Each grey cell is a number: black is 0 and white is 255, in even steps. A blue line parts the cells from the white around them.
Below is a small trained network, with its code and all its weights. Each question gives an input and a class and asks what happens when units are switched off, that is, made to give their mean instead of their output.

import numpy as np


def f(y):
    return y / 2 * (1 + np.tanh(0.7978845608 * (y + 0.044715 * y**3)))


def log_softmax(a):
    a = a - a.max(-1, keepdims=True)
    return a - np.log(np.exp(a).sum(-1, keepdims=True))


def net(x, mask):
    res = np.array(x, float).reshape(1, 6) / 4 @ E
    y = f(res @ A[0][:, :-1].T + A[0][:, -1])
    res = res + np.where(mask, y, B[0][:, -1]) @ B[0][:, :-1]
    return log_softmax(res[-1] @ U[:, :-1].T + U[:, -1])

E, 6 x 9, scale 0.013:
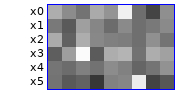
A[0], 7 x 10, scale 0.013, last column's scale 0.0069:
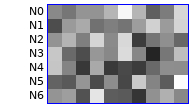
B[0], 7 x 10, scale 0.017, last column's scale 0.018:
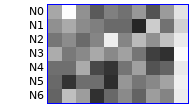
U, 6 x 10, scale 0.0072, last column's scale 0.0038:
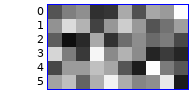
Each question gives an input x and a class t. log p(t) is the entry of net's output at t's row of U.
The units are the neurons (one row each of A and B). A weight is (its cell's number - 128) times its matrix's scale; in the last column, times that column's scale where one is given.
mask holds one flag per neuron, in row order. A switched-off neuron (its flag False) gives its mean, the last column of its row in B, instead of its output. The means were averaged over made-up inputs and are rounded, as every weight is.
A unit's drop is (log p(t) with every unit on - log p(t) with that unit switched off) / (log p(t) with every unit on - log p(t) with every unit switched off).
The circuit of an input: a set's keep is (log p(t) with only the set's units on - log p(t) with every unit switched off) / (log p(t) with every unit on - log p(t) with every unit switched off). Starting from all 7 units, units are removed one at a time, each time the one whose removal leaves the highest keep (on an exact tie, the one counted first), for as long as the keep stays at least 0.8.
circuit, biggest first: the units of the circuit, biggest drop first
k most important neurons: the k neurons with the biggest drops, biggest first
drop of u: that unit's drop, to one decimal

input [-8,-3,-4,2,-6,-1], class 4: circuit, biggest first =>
[N1]
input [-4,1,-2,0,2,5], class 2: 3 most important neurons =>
[N6, N0, N5]
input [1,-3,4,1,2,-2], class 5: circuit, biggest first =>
[N4, N5, N3]
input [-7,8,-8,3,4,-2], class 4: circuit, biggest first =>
[N1, N4]
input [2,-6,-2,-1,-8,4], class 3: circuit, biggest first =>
[N6, N3]
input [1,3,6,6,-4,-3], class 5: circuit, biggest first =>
[N2, N4]
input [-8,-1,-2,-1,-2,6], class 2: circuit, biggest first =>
[N6, N5]
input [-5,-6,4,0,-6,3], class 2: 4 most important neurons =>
[N6, N0, N5, N4]
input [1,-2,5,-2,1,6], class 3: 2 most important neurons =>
[N6, N3]
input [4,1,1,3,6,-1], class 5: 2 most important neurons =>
[N4, N2]
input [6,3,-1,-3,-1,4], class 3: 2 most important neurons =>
[N3, N6]
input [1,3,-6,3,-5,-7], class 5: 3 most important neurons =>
[N2, N5, N4]
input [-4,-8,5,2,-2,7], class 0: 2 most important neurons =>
[N3, N1]
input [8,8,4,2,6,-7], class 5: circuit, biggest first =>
[N2]
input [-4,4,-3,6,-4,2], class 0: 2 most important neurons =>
[N5, N2]
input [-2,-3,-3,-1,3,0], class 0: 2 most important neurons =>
[N3, N2]
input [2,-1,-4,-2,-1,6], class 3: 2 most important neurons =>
[N6, N3]
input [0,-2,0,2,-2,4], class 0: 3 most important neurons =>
[N5, N2, N3]
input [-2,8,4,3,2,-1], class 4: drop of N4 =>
0.3
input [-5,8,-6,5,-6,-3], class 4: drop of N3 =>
0.0
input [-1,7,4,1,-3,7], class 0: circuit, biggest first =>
[N5]
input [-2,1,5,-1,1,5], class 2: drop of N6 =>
0.2
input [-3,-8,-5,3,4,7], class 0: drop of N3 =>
0.1
